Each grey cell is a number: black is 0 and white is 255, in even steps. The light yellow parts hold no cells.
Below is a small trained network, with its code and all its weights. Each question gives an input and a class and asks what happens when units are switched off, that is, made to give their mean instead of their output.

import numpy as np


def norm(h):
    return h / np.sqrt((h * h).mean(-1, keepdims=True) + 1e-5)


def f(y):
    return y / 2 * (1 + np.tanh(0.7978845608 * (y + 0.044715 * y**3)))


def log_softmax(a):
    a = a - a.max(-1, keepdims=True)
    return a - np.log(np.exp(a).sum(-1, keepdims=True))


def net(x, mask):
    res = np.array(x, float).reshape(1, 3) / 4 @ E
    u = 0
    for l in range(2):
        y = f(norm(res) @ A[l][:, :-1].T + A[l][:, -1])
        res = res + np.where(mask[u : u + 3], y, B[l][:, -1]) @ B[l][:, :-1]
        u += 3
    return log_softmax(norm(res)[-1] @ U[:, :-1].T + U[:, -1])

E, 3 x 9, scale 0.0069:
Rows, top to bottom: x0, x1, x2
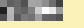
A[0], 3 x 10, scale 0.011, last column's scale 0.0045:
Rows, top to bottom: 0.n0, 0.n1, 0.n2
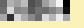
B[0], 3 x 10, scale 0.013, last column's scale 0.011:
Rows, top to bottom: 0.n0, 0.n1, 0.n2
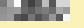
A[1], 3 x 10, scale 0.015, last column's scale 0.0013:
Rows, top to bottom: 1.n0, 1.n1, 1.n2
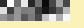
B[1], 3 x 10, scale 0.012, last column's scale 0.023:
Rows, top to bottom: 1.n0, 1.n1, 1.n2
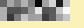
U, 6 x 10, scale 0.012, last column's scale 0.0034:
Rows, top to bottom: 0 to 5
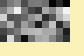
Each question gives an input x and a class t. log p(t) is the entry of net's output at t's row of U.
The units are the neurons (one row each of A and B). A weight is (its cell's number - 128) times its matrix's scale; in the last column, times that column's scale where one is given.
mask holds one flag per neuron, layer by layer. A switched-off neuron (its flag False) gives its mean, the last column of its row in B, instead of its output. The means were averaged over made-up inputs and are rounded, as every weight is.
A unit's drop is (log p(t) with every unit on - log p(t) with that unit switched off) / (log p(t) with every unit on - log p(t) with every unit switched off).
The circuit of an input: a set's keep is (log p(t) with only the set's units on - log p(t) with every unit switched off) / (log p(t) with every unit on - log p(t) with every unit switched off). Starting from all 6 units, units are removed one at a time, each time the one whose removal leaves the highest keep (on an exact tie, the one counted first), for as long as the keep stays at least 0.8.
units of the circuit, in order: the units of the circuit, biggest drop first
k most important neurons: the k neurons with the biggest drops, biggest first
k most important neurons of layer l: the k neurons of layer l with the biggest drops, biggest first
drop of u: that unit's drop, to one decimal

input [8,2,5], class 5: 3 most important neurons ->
[1.n2 1.n1 1.n0]
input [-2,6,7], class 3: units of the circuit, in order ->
[1.n1]
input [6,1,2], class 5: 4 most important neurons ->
[1.n2 0.n0 1.n1 1.n0]
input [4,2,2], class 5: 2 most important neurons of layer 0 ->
[0.n0 0.n2]
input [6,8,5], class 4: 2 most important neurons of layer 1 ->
[1.n1 1.n0]
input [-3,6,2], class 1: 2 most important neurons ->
[1.n1 0.n0]
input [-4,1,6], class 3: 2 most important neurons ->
[1.n0 1.n1]
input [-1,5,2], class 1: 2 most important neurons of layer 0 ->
[0.n0 0.n2]
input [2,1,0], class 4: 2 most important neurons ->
[0.n2 1.n1]
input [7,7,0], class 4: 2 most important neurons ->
[1.n1 0.n0]
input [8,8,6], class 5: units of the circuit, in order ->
[1.n1 1.n0]
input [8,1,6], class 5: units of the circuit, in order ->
[1.n2 1.n1 1.n0]
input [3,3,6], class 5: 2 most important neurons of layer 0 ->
[0.n0 0.n1]
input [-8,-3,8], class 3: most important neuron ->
[1.n0]
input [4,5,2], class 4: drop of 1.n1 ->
0.6
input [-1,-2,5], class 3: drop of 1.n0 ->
1.1
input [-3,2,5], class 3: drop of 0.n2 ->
-0.1
